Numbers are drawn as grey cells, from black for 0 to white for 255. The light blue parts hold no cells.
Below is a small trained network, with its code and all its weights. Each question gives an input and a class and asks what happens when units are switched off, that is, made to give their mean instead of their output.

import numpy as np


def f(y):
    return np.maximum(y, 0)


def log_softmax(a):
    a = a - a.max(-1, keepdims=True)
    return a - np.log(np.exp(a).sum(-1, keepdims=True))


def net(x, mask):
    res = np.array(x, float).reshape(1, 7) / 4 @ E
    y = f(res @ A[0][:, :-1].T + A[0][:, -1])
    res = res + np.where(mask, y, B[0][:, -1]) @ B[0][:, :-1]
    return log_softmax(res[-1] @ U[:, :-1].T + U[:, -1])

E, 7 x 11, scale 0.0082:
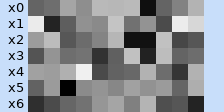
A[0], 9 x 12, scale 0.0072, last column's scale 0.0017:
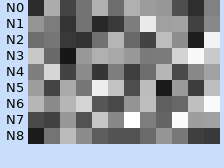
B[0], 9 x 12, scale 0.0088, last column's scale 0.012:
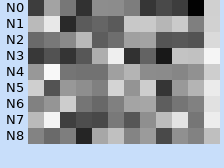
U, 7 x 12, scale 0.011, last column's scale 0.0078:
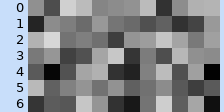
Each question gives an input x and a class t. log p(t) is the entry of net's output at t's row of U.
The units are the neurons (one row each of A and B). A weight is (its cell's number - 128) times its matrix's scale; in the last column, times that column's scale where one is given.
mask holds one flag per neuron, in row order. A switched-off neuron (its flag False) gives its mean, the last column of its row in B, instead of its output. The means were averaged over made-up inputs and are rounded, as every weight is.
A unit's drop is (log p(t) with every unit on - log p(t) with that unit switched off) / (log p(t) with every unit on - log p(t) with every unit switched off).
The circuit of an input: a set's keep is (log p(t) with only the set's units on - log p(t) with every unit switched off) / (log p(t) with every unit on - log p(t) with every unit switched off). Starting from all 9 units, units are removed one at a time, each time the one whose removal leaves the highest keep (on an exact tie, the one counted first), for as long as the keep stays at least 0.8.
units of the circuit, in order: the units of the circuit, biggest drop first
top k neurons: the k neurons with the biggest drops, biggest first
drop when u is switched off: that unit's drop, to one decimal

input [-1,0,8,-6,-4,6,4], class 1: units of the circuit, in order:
(N2 N7 N0)
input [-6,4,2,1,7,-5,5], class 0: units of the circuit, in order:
(N7)
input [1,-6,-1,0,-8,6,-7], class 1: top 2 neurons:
(N0 N1)
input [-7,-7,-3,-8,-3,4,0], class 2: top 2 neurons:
(N1 N3)
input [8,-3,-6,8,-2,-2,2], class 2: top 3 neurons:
(N7 N3 N5)
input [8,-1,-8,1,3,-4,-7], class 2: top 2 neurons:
(N7 N5)
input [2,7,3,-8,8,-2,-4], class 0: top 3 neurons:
(N6 N7 N5)
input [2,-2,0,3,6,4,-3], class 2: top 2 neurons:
(N3 N5)
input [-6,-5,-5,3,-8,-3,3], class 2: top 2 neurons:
(N1 N3)
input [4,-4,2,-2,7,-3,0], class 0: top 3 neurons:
(N0 N7 N1)
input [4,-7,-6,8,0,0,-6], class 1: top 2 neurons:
(N1 N0)
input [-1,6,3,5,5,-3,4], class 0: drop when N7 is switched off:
0.4
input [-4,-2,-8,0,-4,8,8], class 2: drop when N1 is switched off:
0.5
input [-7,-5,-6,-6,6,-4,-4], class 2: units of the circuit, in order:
(N1)
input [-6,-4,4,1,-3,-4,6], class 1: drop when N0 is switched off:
0.1
